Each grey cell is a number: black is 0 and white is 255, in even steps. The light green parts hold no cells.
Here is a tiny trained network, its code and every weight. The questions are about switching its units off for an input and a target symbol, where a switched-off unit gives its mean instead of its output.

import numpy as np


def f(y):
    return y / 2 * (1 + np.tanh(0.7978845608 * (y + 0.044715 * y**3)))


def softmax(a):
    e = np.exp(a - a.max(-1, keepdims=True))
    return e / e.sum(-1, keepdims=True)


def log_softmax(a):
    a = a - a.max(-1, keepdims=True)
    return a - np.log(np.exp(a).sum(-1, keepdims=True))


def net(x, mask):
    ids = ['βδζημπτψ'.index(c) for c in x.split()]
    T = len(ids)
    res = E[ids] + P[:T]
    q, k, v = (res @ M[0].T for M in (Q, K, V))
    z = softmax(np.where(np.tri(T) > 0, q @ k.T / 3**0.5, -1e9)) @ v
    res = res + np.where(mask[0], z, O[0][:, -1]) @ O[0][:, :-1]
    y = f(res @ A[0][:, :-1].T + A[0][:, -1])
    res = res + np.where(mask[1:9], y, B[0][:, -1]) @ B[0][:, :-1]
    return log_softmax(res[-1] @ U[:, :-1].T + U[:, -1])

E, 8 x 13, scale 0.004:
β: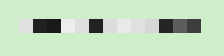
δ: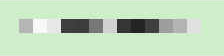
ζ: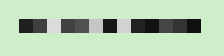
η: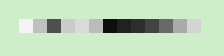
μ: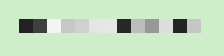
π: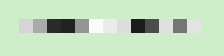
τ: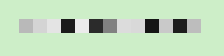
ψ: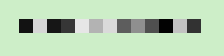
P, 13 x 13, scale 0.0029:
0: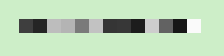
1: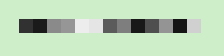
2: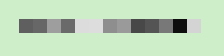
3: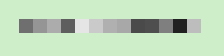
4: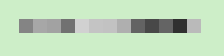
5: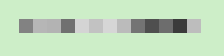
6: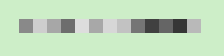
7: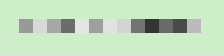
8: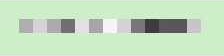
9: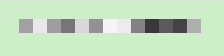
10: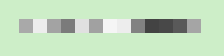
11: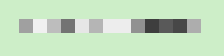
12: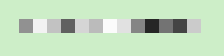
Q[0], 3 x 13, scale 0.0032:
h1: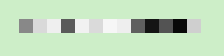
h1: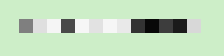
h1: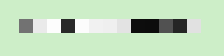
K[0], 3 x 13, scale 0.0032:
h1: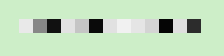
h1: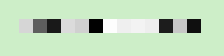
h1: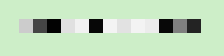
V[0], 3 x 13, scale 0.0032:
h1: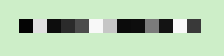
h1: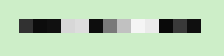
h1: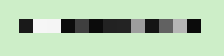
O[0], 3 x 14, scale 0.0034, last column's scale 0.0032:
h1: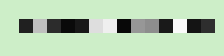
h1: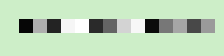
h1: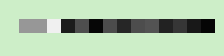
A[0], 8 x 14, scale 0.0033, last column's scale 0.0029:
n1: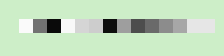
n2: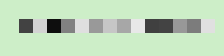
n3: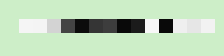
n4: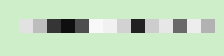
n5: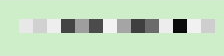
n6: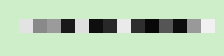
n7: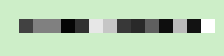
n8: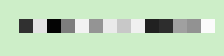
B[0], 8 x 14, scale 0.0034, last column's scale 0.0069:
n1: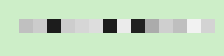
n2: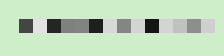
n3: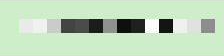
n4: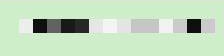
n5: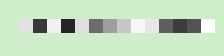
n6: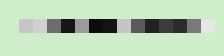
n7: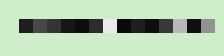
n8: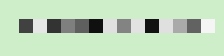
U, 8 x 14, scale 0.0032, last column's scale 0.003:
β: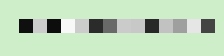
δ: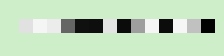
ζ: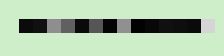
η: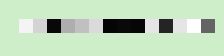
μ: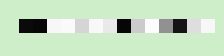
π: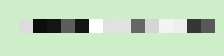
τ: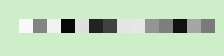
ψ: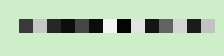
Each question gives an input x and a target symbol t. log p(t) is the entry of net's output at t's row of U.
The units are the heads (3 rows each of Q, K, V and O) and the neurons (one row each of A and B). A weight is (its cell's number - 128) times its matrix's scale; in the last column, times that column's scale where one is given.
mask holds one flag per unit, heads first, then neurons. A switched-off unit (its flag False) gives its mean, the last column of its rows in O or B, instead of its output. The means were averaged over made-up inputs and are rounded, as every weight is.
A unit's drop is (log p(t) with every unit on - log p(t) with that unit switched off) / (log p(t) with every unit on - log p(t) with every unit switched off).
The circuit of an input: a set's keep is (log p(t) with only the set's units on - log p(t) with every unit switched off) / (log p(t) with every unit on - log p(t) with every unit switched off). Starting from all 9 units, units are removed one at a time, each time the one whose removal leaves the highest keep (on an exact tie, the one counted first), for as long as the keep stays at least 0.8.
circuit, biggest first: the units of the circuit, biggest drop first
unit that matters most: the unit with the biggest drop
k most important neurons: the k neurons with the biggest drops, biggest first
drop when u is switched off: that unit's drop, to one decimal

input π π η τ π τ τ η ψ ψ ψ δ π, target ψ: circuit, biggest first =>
(h1, n7)
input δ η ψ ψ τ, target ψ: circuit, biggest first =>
(h1, n1)
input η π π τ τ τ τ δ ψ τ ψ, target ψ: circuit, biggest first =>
(h1, n7, n8)
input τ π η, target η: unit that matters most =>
n1
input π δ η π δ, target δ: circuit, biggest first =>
(n3, h1)
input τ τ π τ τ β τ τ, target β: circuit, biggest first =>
(h1, n8)
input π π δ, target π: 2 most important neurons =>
(n4, n6)
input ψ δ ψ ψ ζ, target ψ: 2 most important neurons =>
(n7, n1)
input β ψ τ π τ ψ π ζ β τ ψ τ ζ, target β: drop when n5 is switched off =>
0.2
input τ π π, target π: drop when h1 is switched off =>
0.3
